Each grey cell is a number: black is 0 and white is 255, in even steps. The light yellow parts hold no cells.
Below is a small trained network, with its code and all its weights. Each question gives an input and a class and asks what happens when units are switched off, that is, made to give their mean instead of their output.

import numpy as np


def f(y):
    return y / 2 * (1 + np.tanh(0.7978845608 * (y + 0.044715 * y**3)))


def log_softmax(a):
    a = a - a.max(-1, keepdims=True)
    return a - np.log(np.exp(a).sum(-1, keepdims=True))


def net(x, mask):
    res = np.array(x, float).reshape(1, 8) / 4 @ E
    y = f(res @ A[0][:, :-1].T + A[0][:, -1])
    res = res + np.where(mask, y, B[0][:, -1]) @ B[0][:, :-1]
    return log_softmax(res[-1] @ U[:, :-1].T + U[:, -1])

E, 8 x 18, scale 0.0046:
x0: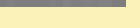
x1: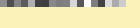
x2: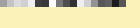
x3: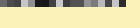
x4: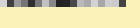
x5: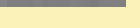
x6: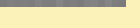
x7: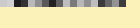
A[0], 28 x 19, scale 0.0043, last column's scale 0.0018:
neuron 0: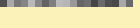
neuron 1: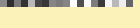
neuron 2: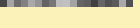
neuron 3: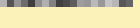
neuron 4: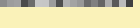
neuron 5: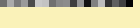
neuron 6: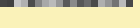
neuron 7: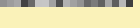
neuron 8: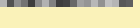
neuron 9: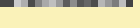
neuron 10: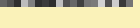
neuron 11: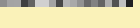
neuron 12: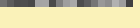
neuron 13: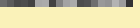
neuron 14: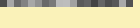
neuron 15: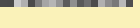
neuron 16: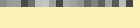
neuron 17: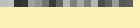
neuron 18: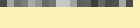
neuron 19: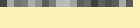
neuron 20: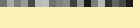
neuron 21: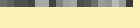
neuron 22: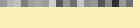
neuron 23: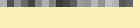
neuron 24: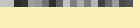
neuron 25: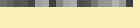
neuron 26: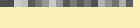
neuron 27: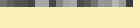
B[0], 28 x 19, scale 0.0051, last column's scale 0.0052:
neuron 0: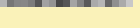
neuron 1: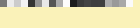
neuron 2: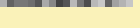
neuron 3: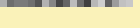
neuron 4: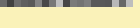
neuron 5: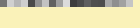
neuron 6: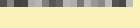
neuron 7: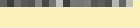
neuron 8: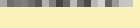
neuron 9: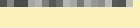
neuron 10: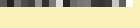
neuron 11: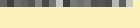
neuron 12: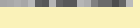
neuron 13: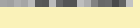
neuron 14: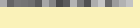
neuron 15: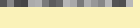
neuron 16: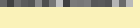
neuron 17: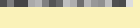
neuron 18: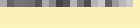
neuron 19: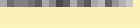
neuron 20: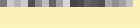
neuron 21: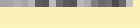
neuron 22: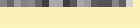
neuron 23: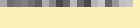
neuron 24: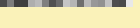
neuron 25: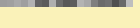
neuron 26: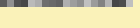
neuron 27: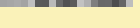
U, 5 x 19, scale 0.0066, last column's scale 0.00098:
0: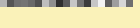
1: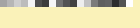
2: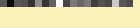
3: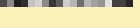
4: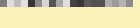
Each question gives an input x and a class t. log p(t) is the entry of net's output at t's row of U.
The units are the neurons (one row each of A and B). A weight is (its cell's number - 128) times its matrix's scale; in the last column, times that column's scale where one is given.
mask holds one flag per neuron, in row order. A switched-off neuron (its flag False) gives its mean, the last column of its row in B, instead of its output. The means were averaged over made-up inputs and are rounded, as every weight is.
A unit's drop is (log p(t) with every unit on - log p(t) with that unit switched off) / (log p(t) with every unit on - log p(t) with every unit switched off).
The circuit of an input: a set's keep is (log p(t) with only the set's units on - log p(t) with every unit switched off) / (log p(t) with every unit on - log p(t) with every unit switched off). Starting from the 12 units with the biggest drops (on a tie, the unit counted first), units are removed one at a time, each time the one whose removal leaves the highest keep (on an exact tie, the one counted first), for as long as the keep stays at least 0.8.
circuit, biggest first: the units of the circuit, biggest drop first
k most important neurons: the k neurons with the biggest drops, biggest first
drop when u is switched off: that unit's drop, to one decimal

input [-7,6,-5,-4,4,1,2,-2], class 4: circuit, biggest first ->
[neuron 1]
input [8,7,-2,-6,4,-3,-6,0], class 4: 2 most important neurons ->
[neuron 1; neuron 10]
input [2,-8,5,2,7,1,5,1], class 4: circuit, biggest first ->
[neuron 5; neuron 20]
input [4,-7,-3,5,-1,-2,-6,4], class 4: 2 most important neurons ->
[neuron 5; neuron 20]
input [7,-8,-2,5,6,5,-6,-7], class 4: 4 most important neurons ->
[neuron 5; neuron 20; neuron 24; neuron 17]
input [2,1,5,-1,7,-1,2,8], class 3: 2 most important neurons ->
[neuron 24; neuron 17]
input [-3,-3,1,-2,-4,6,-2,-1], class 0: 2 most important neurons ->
[neuron 1; neuron 10]
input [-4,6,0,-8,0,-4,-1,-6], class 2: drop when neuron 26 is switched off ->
0.0
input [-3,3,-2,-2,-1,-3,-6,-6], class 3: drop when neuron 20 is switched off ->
0.0
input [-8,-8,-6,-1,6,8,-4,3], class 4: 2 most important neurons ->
[neuron 5; neuron 20]
